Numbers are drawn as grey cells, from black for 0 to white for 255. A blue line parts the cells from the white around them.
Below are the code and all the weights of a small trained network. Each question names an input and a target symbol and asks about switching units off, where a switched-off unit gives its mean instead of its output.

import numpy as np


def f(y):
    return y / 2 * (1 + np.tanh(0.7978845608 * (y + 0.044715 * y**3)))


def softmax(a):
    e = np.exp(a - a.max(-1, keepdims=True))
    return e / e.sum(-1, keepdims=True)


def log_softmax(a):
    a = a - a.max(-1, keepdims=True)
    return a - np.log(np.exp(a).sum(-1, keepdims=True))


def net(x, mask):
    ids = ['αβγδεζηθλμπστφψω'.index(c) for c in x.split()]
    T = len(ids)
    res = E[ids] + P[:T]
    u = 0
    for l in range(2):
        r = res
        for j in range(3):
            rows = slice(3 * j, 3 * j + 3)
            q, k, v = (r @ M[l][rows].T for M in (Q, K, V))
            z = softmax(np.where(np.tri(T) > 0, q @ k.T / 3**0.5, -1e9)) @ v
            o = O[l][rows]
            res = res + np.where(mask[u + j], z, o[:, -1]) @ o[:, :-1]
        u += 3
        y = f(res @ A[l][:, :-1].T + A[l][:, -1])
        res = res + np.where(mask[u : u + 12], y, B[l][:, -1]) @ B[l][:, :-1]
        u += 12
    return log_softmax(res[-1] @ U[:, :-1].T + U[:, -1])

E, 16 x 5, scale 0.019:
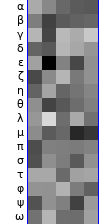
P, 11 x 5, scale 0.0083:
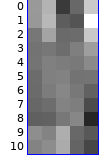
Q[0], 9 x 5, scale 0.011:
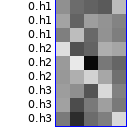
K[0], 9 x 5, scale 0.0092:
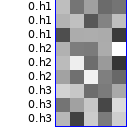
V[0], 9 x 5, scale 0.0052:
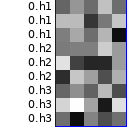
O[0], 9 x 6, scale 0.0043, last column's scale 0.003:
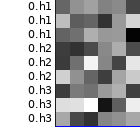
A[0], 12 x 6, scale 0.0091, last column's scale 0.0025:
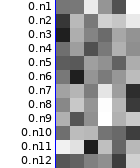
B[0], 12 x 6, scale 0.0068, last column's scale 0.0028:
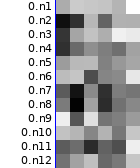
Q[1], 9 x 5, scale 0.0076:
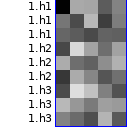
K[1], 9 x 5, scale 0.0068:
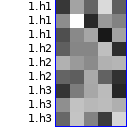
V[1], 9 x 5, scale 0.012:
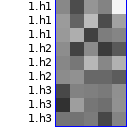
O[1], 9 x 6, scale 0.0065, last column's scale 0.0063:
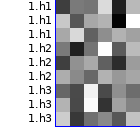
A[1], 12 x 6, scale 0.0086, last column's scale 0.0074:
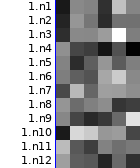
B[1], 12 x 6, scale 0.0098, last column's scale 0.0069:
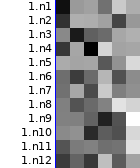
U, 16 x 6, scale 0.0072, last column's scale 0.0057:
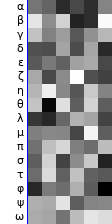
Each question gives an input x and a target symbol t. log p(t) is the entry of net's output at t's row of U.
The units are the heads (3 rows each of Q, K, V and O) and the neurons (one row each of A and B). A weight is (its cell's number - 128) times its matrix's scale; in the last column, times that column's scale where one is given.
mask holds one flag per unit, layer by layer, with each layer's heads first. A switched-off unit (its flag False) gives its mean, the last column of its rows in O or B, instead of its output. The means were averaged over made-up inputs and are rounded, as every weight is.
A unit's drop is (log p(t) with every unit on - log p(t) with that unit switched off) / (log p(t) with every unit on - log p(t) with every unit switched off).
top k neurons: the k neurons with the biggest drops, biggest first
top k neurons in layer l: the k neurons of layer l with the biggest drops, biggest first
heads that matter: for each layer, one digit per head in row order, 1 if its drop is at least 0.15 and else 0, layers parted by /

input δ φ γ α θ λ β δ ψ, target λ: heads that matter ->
101 / 110
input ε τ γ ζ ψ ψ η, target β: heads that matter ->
010 / 001
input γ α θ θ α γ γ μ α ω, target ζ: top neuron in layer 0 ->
(0.n3)
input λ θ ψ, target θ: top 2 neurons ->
(0.n11, 0.n8)
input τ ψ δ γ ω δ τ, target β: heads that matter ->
001 / 100
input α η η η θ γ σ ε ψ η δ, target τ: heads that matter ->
010 / 001
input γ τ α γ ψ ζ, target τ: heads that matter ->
011 / 001
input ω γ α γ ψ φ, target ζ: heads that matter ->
000 / 100
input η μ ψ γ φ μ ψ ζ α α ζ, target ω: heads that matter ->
000 / 110
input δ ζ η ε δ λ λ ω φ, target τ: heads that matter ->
001 / 001
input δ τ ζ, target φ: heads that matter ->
001 / 110
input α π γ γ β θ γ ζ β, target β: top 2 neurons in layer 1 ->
(1.n5, 1.n12)
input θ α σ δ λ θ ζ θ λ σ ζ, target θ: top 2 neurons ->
(0.n11, 1.n3)
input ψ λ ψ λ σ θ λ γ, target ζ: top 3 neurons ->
(0.n9, 0.n6, 0.n1)
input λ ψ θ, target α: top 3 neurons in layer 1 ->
(1.n4, 1.n9, 1.n12)
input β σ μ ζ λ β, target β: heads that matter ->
110 / 010
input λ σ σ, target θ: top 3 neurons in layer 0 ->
(0.n11, 0.n8, 0.n3)
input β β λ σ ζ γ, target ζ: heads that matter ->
000 / 101
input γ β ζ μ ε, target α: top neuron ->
(0.n3)
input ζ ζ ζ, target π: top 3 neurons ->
(1.n1, 1.n2, 0.n3)
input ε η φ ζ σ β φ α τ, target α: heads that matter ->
010 / 000
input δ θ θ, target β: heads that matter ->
010 / 100
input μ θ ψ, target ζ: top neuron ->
(0.n3)
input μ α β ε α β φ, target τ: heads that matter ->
010 / 001
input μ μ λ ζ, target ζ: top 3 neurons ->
(0.n8, 0.n3, 0.n7)
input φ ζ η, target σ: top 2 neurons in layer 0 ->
(0.n3, 0.n10)
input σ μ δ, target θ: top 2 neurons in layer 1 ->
(1.n10, 1.n9)
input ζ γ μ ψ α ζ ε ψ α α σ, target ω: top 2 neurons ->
(0.n3, 1.n9)
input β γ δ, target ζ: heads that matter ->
100 / 101
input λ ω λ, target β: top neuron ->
(0.n8)
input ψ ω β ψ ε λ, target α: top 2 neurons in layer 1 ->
(1.n9, 1.n4)
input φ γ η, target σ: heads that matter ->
001 / 111
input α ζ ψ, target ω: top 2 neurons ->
(0.n3, 0.n11)
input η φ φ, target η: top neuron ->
(0.n10)
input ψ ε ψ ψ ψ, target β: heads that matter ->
000 / 000
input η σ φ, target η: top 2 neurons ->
(0.n1, 0.n10)
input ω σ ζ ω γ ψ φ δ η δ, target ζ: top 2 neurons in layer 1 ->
(1.n9, 1.n5)
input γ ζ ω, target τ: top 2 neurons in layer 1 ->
(1.n7, 1.n2)
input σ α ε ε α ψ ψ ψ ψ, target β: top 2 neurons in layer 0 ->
(0.n1, 0.n6)
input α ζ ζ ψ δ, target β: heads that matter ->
000 / 010
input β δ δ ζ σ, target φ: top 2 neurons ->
(0.n3, 1.n2)
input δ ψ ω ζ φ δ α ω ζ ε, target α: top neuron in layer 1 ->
(1.n4)
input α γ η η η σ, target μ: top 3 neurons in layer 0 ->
(0.n9, 0.n3, 0.n8)
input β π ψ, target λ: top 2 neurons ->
(0.n3, 1.n3)
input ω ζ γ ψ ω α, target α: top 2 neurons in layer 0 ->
(0.n11, 0.n3)
